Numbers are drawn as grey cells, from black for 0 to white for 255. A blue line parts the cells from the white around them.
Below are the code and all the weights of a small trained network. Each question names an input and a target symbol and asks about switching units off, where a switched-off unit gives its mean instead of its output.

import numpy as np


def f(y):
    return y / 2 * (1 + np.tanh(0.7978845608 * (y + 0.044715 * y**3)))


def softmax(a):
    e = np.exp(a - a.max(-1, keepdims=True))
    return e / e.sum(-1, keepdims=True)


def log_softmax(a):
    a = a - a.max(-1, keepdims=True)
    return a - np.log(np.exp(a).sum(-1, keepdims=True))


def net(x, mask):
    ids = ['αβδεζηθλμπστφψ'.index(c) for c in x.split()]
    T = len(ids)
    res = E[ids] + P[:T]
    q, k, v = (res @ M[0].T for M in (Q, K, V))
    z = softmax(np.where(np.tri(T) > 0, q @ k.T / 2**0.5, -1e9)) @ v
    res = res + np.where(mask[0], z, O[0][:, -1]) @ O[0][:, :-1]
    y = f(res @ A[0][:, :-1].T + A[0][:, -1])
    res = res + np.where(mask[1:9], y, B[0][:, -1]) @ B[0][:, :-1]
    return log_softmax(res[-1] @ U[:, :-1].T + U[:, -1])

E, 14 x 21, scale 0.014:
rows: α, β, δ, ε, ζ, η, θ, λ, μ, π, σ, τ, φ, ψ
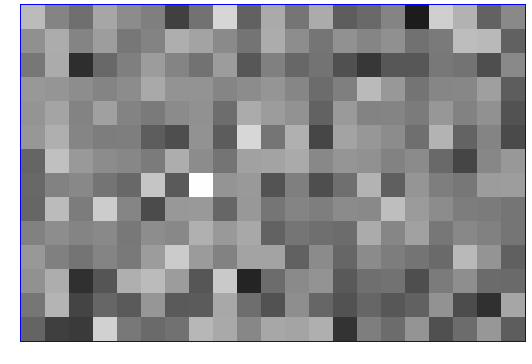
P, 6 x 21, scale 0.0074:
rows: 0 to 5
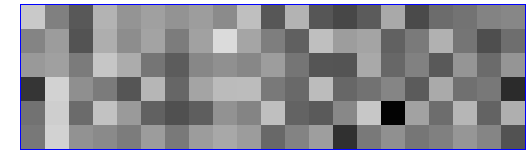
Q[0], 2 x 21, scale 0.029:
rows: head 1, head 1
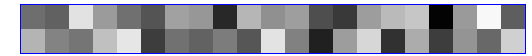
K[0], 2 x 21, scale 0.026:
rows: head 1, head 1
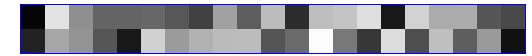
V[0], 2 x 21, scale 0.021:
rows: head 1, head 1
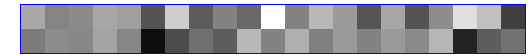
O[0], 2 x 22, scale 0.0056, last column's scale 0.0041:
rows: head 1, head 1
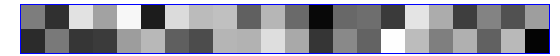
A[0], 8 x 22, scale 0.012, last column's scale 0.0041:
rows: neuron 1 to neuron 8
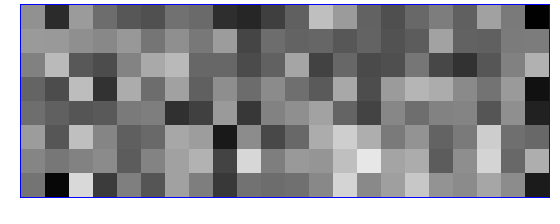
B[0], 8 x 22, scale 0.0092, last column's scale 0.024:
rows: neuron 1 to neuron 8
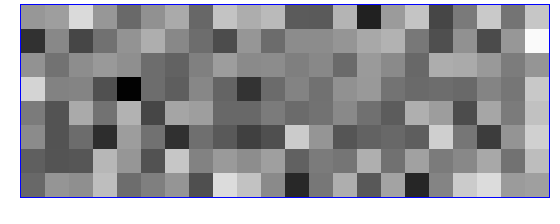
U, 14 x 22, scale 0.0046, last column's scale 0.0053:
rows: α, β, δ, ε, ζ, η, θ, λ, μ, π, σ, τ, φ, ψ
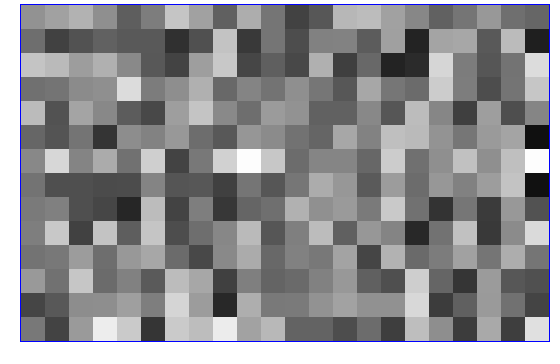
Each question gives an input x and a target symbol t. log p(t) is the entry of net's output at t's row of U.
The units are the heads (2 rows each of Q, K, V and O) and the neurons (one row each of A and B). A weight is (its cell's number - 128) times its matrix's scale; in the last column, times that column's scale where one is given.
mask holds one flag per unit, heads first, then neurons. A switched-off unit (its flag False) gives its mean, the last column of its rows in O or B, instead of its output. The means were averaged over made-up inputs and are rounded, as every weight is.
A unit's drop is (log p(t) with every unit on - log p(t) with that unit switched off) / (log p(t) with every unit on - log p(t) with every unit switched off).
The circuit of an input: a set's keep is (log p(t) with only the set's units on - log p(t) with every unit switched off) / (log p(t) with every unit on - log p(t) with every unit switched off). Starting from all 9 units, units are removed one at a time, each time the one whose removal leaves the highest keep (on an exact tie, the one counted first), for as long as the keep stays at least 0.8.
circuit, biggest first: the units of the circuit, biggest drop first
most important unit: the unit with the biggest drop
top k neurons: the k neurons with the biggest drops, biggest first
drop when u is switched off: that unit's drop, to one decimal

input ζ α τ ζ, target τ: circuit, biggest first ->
(neuron 1; head 1; neuron 6)
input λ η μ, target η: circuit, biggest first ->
(head 1; neuron 5)
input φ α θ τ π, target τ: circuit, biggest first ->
(neuron 1; head 1; neuron 6)
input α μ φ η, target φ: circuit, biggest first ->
(neuron 5; neuron 7; head 1; neuron 6)
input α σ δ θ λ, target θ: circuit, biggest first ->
(head 1; neuron 6)
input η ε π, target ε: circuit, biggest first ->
(neuron 1; neuron 4)
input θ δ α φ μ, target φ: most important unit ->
neuron 5
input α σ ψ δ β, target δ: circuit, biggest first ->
(head 1; neuron 2)
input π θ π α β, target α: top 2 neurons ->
(neuron 6; neuron 4)
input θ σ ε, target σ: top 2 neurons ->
(neuron 2; neuron 6)
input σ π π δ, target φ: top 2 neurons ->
(neuron 2; neuron 1)
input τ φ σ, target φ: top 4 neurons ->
(neuron 5; neuron 7; neuron 6; neuron 4)
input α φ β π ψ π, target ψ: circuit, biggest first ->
(neuron 2; neuron 4)
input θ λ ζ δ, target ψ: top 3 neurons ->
(neuron 5; neuron 2; neuron 6)
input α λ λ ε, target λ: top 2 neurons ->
(neuron 6; neuron 5)
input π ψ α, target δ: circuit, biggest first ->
(neuron 2; head 1; neuron 5)
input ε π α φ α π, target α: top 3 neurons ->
(neuron 6; neuron 4; neuron 8)
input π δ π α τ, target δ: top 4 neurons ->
(neuron 2; neuron 5; neuron 1; neuron 3)
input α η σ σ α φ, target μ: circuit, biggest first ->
(neuron 2; head 1; neuron 4; neuron 5)
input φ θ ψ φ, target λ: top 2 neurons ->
(neuron 5; neuron 1)
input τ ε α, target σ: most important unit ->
neuron 1
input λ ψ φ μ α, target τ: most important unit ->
neuron 5
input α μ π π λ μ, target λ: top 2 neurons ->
(neuron 6; neuron 5)
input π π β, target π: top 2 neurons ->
(neuron 1; neuron 5)
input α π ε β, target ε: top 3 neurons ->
(neuron 1; neuron 4; neuron 8)
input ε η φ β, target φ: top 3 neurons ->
(neuron 5; neuron 7; neuron 6)
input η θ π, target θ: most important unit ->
head 1
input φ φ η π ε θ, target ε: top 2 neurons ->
(neuron 1; neuron 4)
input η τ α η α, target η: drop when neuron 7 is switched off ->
0.1
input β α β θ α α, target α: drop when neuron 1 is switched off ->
0.0
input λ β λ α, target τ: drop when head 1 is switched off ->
1.1
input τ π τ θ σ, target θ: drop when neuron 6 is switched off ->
0.3
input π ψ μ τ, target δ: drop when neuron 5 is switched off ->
0.6
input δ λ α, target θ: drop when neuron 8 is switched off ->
-0.1
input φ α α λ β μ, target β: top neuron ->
(neuron 8)
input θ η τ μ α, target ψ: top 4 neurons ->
(neuron 5; neuron 2; neuron 6; neuron 4)
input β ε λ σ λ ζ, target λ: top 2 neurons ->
(neuron 6; neuron 5)
